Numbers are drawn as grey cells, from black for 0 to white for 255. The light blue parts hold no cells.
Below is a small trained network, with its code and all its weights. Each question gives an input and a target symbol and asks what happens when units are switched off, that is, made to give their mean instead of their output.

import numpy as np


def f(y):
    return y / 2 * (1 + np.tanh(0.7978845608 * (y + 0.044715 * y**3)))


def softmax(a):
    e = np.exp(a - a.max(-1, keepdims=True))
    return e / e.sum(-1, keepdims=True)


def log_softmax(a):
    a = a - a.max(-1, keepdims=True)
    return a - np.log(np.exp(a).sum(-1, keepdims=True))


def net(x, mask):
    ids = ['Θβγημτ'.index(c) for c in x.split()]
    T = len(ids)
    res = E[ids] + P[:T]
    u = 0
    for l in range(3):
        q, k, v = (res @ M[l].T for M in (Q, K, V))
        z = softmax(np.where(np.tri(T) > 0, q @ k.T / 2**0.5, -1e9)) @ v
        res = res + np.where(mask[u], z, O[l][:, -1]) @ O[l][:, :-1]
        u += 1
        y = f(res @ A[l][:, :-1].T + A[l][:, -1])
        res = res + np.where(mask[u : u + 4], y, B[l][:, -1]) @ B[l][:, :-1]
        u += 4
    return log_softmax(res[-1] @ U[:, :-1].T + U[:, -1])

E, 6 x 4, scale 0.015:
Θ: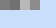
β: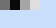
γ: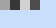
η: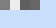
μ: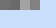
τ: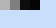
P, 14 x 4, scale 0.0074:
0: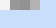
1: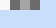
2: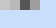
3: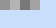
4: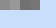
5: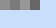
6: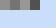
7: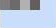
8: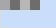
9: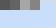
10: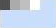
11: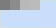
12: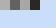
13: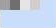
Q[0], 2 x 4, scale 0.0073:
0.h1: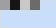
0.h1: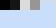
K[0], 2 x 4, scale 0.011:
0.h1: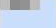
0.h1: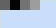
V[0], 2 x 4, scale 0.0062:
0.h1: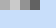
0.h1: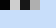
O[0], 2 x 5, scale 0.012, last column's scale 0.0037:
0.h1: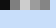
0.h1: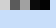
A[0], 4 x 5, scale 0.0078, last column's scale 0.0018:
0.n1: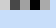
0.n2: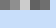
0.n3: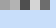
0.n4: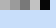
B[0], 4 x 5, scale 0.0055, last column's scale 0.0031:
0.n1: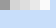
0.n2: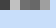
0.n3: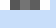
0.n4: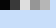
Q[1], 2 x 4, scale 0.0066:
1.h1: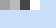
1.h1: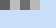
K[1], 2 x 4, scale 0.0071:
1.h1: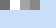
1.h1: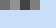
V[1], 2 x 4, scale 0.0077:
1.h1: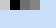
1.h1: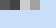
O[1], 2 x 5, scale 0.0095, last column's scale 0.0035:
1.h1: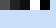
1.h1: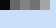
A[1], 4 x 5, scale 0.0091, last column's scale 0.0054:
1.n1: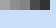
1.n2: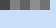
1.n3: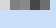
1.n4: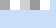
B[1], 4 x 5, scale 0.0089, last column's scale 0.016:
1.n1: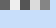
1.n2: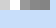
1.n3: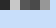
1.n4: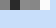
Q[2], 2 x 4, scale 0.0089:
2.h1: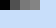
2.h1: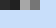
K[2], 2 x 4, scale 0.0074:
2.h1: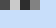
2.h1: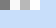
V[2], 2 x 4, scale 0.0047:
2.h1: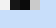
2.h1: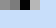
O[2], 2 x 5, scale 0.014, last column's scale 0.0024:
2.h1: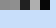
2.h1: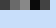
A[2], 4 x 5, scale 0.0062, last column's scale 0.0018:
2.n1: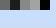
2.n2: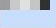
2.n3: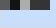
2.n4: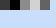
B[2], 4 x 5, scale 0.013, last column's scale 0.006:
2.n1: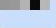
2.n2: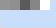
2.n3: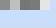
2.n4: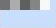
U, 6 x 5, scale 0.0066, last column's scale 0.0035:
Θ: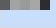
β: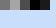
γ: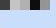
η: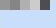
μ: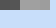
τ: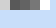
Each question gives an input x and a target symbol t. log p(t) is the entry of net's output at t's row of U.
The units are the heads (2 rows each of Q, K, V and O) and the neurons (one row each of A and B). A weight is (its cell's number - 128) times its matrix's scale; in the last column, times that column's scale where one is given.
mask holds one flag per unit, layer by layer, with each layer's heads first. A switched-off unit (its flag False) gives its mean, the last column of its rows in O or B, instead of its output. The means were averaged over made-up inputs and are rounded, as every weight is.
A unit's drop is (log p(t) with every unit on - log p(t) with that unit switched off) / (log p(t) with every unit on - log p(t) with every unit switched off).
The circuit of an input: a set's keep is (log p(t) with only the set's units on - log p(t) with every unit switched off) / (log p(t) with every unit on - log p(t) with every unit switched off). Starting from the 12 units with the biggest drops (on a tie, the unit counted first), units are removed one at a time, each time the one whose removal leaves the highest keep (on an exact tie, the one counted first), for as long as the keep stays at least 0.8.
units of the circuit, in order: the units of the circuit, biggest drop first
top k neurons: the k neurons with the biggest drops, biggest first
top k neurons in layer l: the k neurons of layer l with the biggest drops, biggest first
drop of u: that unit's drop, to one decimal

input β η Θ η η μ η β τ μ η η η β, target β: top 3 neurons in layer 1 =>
1.n4; 1.n2; 1.n3
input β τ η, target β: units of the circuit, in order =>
2.h1; 1.h1
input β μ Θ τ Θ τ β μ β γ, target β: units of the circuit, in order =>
2.h1; 1.h1; 1.n2; 2.n1
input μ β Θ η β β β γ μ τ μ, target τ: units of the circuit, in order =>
0.h1; 0.n3
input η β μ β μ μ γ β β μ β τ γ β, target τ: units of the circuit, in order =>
0.h1; 0.n3
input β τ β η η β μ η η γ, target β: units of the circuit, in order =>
1.h1; 2.h1; 1.n2; 0.h1
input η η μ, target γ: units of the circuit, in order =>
0.h1; 1.h1
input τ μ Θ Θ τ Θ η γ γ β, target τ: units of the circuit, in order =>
0.h1
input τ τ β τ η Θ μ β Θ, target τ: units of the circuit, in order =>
0.h1; 1.h1; 2.h1
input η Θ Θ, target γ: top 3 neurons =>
1.n1; 1.n3; 2.n1
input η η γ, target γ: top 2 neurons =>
1.n1; 1.n3
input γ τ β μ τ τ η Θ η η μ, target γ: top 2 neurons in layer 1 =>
1.n4; 1.n2
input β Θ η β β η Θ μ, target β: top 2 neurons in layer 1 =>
1.n2; 1.n1
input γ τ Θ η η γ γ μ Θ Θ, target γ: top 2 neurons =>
1.n4; 2.n1
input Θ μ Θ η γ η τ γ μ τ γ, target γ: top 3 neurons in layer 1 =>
1.n4; 1.n2; 1.n1
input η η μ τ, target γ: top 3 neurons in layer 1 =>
1.n3; 1.n1; 1.n2
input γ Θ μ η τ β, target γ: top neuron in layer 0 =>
0.n4
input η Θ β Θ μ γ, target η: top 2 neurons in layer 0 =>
0.n3; 0.n2
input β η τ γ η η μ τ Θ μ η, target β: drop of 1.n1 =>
0.0
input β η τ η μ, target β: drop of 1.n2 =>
0.6
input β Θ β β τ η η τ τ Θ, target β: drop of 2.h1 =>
0.7
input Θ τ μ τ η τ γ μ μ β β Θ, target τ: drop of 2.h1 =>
0.2
